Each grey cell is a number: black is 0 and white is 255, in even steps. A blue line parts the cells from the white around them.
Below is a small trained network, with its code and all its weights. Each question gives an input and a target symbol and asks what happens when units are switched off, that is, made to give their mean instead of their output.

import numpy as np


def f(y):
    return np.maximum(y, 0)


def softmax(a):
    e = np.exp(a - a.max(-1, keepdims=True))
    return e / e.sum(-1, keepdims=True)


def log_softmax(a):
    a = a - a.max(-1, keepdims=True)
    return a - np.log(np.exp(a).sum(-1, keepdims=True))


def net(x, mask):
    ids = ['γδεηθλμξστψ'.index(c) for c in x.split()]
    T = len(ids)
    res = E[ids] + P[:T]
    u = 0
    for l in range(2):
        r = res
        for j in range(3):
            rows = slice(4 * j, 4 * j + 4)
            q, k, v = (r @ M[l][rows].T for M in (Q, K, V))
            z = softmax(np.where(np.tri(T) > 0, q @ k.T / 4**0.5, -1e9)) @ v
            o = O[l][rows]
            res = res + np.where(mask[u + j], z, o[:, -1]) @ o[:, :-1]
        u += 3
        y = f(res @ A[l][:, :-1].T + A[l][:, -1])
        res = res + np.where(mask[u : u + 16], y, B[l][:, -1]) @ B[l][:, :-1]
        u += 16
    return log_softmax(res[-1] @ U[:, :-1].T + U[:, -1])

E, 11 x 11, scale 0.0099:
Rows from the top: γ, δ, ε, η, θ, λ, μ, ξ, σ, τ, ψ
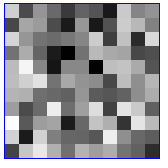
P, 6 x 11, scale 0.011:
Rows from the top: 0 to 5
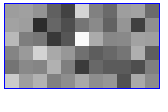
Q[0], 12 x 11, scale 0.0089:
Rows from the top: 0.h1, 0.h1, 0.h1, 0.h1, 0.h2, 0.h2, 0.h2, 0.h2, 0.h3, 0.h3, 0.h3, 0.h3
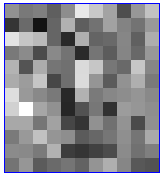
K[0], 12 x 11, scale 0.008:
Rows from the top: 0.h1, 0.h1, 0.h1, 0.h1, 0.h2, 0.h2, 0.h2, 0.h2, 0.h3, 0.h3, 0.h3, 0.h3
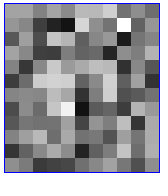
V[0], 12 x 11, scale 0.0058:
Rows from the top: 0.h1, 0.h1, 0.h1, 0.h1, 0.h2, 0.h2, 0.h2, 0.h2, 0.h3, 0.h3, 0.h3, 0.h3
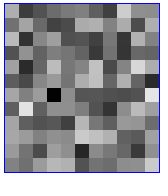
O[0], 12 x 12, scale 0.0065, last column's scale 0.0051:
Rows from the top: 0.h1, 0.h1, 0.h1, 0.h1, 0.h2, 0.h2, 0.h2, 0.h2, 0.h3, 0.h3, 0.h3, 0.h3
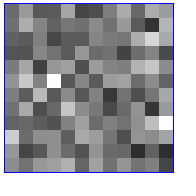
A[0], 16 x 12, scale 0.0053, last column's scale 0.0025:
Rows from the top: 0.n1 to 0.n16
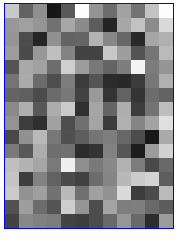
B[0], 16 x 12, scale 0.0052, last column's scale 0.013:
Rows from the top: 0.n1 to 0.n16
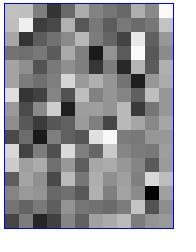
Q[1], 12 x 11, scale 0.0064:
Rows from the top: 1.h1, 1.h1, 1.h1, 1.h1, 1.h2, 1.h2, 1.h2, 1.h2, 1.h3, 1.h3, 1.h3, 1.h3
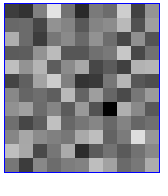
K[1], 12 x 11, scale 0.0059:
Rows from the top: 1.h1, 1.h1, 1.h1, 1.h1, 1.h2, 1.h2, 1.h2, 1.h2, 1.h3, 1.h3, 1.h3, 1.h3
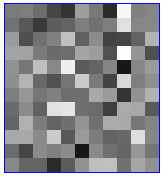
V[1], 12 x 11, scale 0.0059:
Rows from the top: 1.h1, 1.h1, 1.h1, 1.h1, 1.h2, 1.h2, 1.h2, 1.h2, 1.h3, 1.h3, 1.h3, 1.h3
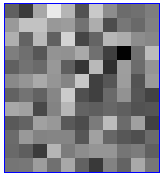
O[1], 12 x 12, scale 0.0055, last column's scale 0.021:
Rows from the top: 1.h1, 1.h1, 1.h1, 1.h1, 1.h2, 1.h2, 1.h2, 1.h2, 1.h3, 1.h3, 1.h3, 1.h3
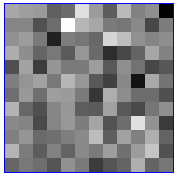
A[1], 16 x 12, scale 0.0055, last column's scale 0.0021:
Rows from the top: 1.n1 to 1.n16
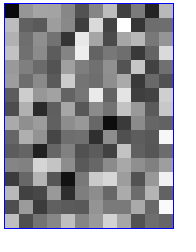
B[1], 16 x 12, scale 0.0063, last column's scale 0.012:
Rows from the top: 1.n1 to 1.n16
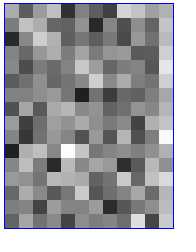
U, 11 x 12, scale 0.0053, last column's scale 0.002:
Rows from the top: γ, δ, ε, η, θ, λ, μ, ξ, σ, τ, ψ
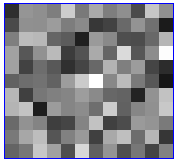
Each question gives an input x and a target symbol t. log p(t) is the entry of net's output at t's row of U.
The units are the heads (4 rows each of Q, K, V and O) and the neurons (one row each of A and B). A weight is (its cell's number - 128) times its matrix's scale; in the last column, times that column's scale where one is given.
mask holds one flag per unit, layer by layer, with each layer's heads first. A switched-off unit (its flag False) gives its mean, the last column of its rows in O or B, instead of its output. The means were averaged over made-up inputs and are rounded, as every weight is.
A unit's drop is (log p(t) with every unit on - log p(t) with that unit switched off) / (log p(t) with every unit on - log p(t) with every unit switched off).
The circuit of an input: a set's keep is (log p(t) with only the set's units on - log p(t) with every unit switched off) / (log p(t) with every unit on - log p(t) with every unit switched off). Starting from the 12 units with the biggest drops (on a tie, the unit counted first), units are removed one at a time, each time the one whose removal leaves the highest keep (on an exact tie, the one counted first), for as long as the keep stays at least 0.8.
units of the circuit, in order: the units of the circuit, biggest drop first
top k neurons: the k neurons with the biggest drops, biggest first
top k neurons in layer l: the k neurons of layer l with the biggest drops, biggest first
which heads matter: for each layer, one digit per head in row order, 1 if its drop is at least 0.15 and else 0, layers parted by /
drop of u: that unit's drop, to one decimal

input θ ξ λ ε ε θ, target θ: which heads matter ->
000 / 110
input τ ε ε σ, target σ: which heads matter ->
100 / 010
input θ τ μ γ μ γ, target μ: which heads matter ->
110 / 100
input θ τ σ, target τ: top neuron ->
[1.n13]
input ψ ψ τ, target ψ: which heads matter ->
100 / 000
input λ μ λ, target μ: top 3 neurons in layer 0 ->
[0.n6 0.n1 0.n2]
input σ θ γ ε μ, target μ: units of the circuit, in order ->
[1.h1 0.h2 0.n6 1.n9]
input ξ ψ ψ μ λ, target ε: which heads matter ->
001 / 000
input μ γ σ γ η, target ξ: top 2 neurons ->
[0.n10 0.n7]
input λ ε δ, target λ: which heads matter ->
100 / 100
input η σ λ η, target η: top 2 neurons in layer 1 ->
[1.n1 1.n13]
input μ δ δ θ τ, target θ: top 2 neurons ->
[0.n11 0.n4]
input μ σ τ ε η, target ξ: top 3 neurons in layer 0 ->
[0.n10 0.n16 0.n7]
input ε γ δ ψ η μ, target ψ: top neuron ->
[1.n3]
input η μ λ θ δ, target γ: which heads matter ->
001 / 000
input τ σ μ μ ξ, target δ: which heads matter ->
001 / 010
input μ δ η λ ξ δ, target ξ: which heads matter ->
010 / 000
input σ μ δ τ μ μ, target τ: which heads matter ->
010 / 100
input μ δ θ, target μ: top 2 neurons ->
[1.n9 1.n10]
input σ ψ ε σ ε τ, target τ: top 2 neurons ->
[0.n13 1.n13]
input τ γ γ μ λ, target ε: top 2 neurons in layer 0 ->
[0.n1 0.n8]
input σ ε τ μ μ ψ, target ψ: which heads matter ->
100 / 100
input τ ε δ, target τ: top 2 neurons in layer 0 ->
[0.n13 0.n3]
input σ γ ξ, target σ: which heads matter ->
000 / 010
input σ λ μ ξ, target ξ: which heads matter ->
010 / 000
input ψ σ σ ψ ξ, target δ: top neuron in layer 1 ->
[1.n2]
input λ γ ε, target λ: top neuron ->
[1.n6]
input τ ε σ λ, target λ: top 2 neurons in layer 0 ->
[0.n5 0.n12]
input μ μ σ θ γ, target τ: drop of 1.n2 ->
0.2
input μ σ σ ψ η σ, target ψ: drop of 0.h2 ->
0.1
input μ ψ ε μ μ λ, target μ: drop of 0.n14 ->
0.0
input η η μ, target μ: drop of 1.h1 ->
0.2
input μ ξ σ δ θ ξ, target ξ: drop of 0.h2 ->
0.4
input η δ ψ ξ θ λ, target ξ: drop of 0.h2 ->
0.5
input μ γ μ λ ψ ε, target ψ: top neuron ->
[1.n3]
